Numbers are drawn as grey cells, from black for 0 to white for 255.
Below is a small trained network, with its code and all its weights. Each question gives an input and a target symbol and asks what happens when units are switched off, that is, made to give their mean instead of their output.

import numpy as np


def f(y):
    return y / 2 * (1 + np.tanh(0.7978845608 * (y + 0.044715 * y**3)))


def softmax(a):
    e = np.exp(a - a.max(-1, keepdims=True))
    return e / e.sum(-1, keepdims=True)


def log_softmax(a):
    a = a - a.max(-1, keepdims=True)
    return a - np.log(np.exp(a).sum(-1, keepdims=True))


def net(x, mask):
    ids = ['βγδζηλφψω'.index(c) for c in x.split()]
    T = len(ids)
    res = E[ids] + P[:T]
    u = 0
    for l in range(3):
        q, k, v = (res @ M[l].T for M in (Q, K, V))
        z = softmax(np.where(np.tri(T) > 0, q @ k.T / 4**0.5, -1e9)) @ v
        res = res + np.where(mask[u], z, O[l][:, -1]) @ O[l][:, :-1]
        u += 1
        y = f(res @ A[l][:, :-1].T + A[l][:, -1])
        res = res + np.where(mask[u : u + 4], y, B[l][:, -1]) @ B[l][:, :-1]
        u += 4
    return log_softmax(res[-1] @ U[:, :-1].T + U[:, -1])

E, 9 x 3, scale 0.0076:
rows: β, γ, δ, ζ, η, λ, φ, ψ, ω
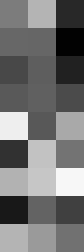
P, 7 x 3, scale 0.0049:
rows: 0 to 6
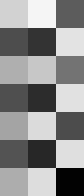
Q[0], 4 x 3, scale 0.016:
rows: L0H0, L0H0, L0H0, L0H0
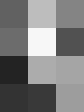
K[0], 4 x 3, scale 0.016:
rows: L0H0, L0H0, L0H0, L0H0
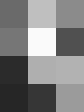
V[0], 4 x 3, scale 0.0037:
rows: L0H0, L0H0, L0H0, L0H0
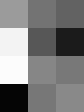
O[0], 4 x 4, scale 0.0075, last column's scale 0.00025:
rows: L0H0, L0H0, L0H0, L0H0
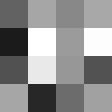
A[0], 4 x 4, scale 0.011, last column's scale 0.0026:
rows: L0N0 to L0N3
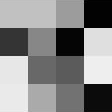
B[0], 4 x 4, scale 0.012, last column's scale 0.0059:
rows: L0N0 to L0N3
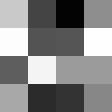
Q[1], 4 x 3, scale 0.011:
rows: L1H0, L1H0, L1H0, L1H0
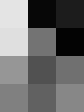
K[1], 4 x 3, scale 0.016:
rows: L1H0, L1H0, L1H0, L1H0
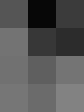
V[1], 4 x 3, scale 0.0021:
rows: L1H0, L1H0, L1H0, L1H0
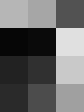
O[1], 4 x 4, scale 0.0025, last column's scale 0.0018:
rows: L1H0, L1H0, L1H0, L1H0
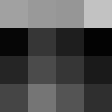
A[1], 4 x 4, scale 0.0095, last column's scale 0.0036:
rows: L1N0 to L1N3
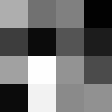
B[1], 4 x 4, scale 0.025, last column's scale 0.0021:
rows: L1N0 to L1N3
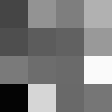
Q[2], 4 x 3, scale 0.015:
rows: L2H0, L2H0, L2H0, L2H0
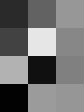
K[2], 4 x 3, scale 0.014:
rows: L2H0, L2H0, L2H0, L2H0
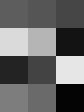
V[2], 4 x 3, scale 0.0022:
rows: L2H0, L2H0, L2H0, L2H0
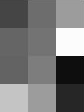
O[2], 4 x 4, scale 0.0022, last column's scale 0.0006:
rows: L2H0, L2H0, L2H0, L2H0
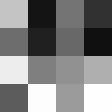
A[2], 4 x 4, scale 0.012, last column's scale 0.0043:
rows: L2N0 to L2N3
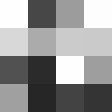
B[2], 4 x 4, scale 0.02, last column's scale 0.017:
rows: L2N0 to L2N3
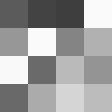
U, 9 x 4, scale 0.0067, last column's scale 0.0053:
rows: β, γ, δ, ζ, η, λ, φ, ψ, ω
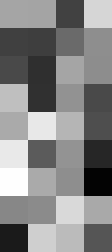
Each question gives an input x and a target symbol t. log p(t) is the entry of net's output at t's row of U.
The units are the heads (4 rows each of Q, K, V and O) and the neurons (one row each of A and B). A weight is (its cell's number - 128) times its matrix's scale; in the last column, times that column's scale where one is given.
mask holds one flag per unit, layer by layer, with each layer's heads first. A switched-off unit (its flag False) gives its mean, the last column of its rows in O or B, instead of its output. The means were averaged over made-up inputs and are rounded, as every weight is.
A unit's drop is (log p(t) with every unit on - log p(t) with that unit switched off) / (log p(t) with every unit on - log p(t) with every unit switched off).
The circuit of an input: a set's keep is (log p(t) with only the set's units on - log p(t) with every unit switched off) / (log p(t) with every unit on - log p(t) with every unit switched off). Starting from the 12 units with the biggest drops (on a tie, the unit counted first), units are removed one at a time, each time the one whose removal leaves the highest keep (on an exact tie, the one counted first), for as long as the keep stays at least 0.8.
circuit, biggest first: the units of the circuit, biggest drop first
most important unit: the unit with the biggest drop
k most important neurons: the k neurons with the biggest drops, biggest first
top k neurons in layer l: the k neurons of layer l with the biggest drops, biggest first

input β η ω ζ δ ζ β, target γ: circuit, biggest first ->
L2N0, L0N1
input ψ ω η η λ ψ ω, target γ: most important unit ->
L2N1
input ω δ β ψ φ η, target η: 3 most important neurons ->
L0N2, L0N1, L2N0
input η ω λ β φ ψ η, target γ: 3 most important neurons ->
L0N0, L0N3, L2N0
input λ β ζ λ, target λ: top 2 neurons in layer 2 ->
L2N2, L2N3
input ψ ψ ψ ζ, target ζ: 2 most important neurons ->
L2N2, L0N1
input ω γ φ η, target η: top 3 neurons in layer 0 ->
L0N1, L0N2, L0N0
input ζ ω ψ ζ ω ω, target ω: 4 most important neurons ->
L0N1, L1N3, L2N0, L0N2
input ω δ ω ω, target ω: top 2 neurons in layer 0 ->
L0N1, L0N0
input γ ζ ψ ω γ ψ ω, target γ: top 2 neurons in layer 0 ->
L0N1, L0N0
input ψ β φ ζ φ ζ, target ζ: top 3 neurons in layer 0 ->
L0N1, L0N0, L0N3
